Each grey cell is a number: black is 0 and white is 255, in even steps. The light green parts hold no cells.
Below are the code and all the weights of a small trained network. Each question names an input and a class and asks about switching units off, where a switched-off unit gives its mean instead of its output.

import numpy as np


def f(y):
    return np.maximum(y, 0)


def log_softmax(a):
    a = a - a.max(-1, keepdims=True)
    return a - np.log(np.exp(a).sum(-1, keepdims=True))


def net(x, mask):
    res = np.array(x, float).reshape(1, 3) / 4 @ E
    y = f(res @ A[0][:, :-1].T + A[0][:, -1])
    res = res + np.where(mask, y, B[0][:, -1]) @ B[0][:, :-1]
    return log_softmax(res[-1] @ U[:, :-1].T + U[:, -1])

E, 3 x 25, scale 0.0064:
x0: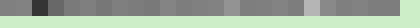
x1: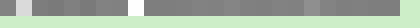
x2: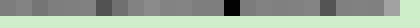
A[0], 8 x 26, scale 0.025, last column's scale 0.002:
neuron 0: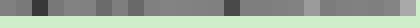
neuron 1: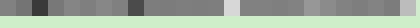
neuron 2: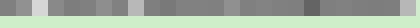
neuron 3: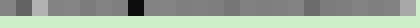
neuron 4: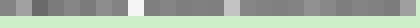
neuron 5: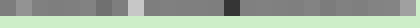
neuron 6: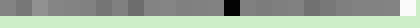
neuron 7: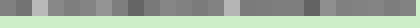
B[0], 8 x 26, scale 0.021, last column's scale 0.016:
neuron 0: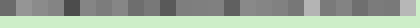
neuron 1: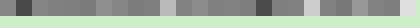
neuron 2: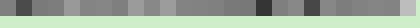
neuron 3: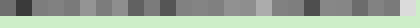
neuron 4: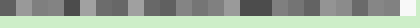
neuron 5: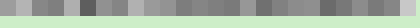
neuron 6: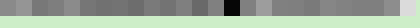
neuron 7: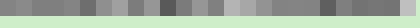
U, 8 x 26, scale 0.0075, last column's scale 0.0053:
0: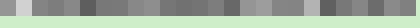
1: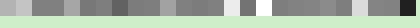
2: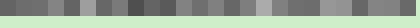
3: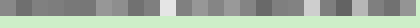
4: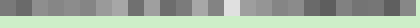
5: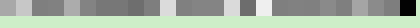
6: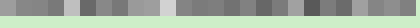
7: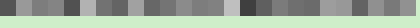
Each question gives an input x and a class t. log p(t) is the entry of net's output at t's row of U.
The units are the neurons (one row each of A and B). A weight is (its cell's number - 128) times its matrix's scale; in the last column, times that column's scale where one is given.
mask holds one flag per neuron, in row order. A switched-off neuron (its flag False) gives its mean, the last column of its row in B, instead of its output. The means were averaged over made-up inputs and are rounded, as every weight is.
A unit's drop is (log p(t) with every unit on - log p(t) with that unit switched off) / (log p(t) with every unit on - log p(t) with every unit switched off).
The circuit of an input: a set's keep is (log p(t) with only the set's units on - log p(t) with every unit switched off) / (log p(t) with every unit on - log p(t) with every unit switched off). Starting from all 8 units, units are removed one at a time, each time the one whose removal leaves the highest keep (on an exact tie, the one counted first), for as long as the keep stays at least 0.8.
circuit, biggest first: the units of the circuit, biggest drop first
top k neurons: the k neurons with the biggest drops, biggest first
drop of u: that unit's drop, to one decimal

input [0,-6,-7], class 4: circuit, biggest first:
neuron 7
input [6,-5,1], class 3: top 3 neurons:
neuron 1; neuron 4; neuron 6
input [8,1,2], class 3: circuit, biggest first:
neuron 4; neuron 3
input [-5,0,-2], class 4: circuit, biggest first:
neuron 4; neuron 6
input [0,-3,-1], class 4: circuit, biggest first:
neuron 6; neuron 4
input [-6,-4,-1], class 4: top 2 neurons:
neuron 7; neuron 4
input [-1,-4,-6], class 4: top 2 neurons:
neuron 7; neuron 3
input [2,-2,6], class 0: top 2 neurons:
neuron 4; neuron 5
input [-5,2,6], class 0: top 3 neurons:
neuron 6; neuron 1; neuron 3
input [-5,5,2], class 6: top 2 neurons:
neuron 5; neuron 2
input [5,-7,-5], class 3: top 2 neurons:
neuron 1; neuron 4
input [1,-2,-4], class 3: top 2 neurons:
neuron 1; neuron 4
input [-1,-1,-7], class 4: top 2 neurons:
neuron 7; neuron 6
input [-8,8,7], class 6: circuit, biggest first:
neuron 2
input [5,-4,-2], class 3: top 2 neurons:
neuron 1; neuron 4
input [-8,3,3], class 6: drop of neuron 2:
0.1
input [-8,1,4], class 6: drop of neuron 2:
0.2
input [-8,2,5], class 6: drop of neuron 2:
0.3
